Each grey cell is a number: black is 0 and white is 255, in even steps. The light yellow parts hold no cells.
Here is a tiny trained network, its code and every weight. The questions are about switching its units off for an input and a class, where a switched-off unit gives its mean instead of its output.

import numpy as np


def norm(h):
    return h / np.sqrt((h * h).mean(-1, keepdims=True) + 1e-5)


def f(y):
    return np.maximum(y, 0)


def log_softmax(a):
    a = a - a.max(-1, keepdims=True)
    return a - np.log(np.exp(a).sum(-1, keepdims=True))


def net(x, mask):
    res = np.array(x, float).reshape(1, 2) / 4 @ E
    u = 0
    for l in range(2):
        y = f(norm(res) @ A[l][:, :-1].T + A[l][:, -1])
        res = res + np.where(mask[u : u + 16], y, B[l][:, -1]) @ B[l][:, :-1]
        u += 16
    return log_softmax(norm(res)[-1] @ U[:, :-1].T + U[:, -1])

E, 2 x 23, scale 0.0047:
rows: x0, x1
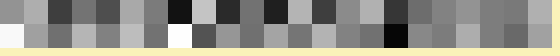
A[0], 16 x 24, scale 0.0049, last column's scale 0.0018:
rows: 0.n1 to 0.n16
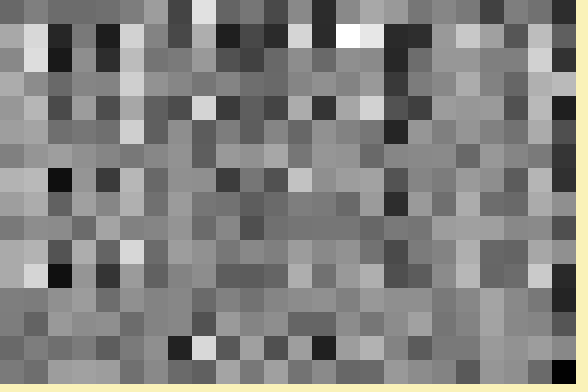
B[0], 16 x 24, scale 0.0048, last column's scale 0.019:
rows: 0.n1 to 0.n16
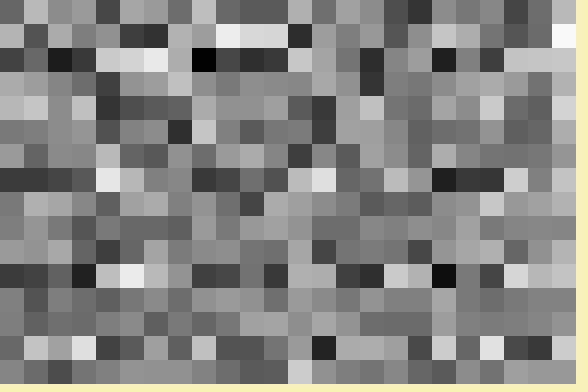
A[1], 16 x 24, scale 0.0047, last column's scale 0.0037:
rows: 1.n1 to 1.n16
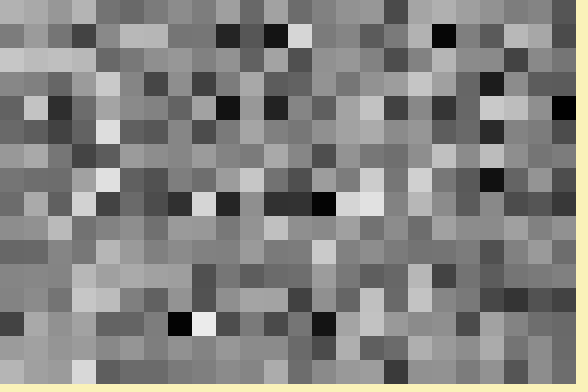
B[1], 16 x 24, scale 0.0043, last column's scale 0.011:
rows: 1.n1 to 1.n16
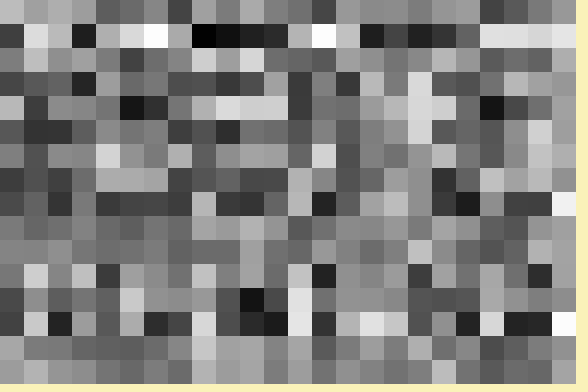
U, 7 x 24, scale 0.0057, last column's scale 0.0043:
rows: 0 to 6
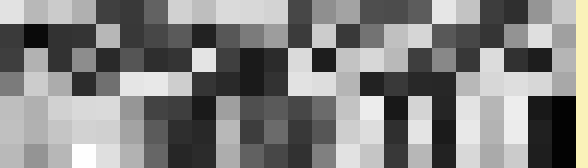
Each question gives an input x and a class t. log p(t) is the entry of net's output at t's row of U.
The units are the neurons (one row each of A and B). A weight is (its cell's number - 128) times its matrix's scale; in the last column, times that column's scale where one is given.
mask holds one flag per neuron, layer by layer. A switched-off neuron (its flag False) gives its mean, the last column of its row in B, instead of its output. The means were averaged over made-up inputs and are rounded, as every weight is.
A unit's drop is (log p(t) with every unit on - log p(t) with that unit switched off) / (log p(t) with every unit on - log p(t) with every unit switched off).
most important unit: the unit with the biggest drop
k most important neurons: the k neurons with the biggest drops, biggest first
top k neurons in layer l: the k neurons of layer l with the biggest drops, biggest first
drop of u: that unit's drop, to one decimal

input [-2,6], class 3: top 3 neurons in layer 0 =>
(0.n2, 0.n5, 0.n15)
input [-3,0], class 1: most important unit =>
0.n5
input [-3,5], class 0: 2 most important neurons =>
(0.n3, 0.n12)
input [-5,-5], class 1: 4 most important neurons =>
(0.n15, 0.n5, 0.n3, 0.n12)
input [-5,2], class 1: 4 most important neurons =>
(0.n15, 0.n5, 0.n9, 0.n11)
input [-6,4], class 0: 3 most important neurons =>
(0.n8, 0.n12, 0.n3)
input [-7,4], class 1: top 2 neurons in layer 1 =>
(1.n14, 1.n2)
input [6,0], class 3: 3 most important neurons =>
(0.n3, 0.n12, 0.n8)
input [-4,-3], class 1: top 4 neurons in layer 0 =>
(0.n15, 0.n5, 0.n3, 0.n12)
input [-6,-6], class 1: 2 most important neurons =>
(0.n15, 0.n5)
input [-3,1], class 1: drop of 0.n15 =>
1.0
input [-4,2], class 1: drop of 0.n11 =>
0.9
